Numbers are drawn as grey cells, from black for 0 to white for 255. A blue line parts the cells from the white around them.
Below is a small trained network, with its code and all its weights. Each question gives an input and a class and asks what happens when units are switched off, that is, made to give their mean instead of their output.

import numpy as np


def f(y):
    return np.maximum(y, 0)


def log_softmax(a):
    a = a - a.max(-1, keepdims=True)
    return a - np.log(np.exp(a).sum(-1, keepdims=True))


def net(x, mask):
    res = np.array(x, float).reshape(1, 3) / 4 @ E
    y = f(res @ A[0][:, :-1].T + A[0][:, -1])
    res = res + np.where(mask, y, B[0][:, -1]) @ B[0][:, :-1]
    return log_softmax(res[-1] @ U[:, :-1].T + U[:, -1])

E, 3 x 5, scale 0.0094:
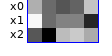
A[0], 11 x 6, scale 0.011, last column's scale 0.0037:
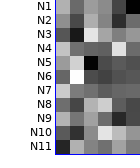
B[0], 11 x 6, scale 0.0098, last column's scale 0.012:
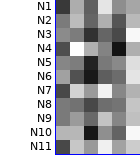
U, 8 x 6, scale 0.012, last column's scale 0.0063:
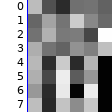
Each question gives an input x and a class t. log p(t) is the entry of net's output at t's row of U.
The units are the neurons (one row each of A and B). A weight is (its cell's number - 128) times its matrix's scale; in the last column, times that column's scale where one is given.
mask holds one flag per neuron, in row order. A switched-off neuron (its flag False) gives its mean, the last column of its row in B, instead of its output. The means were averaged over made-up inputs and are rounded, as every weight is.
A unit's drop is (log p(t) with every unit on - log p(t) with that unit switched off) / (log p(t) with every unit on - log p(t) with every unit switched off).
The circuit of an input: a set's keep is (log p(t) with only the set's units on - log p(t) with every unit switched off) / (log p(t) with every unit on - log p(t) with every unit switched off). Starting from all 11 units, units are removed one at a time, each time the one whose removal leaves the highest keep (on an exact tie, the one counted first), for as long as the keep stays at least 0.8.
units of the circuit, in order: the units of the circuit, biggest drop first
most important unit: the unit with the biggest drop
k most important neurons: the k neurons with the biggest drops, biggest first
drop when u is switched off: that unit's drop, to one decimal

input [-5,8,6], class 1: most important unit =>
N1
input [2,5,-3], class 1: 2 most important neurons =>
N7, N3
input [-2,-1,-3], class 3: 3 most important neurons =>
N3, N10, N8
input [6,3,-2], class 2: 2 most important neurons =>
N4, N11
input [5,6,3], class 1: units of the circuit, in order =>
N7, N6
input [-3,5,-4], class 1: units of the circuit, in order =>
N7, N9
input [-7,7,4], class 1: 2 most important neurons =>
N1, N9
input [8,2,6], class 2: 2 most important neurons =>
N4, N6
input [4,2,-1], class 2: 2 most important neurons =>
N4, N11
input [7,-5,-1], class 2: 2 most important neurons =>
N4, N7
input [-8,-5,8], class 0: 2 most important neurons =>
N3, N10
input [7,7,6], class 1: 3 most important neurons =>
N7, N1, N6
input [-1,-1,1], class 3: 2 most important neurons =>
N4, N7
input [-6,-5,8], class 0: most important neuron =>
N3
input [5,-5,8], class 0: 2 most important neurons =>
N10, N3
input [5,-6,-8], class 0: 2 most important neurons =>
N6, N5
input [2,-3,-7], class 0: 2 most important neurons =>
N6, N5
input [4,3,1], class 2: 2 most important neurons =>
N11, N4
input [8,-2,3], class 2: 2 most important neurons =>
N4, N6
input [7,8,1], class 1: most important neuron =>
N7
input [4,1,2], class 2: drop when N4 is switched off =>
0.5
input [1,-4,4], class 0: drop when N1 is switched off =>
0.2
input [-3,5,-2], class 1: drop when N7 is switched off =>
0.2
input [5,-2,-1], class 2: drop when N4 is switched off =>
0.6
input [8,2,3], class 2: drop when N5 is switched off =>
0.0
